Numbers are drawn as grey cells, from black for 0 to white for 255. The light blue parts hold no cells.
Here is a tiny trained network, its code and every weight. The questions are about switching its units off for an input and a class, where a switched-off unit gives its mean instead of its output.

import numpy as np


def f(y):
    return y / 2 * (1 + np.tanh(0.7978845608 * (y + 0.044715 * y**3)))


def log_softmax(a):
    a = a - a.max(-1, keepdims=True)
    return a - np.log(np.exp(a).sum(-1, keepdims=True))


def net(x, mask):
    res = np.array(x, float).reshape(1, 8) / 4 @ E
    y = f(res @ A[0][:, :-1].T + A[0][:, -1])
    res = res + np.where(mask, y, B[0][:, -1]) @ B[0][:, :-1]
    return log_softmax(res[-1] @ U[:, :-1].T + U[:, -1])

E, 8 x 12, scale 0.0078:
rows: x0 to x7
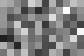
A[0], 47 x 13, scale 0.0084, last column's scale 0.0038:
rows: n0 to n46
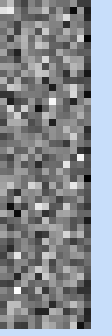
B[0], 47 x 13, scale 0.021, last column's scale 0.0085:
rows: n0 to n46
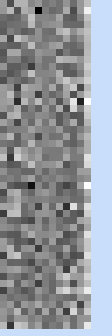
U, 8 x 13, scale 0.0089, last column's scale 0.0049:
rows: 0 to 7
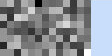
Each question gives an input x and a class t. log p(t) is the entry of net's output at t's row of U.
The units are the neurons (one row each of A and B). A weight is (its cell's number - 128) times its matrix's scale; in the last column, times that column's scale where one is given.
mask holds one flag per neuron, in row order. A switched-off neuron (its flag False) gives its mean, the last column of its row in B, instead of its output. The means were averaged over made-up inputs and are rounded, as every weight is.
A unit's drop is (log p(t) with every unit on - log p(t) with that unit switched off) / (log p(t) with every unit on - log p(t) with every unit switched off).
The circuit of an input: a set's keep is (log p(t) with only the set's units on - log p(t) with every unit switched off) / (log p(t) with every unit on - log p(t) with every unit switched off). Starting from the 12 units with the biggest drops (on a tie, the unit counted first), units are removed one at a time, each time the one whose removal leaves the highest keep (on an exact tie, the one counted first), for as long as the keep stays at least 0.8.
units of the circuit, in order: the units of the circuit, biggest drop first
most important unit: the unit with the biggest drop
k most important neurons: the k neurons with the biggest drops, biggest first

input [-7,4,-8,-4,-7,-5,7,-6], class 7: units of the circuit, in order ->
(n17)
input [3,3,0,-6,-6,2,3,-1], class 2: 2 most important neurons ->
(n46, n41)
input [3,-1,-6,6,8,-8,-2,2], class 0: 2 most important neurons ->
(n1, n46)
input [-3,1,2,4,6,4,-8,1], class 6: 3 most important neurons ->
(n36, n16, n46)
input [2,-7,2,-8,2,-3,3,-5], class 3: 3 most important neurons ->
(n8, n39, n4)
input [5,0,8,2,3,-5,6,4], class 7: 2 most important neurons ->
(n14, n36)
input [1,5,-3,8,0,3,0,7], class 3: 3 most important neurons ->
(n41, n11, n29)
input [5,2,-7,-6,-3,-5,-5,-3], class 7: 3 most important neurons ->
(n12, n43, n41)
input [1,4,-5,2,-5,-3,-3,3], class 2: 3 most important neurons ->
(n14, n0, n21)
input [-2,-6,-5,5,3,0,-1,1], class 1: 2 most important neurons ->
(n14, n6)
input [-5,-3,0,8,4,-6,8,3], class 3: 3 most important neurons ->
(n41, n11, n36)
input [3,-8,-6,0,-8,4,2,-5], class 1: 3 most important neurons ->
(n10, n6, n20)
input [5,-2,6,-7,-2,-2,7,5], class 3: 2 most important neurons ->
(n39, n4)
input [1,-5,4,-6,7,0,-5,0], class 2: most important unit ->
n22
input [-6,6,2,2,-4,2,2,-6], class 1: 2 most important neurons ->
(n23, n2)
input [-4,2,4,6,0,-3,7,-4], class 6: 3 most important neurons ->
(n30, n7, n27)
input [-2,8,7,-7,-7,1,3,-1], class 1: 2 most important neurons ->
(n23, n33)
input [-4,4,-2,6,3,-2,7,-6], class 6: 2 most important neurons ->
(n30, n7)
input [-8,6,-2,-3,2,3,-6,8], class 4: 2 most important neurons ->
(n31, n34)
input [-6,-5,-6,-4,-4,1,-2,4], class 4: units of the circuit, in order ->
(n31)
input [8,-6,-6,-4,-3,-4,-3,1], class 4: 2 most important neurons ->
(n26, n9)
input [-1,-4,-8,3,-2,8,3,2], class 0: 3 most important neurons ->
(n13, n14, n40)
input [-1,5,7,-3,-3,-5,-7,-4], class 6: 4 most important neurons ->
(n36, n16, n12, n17)
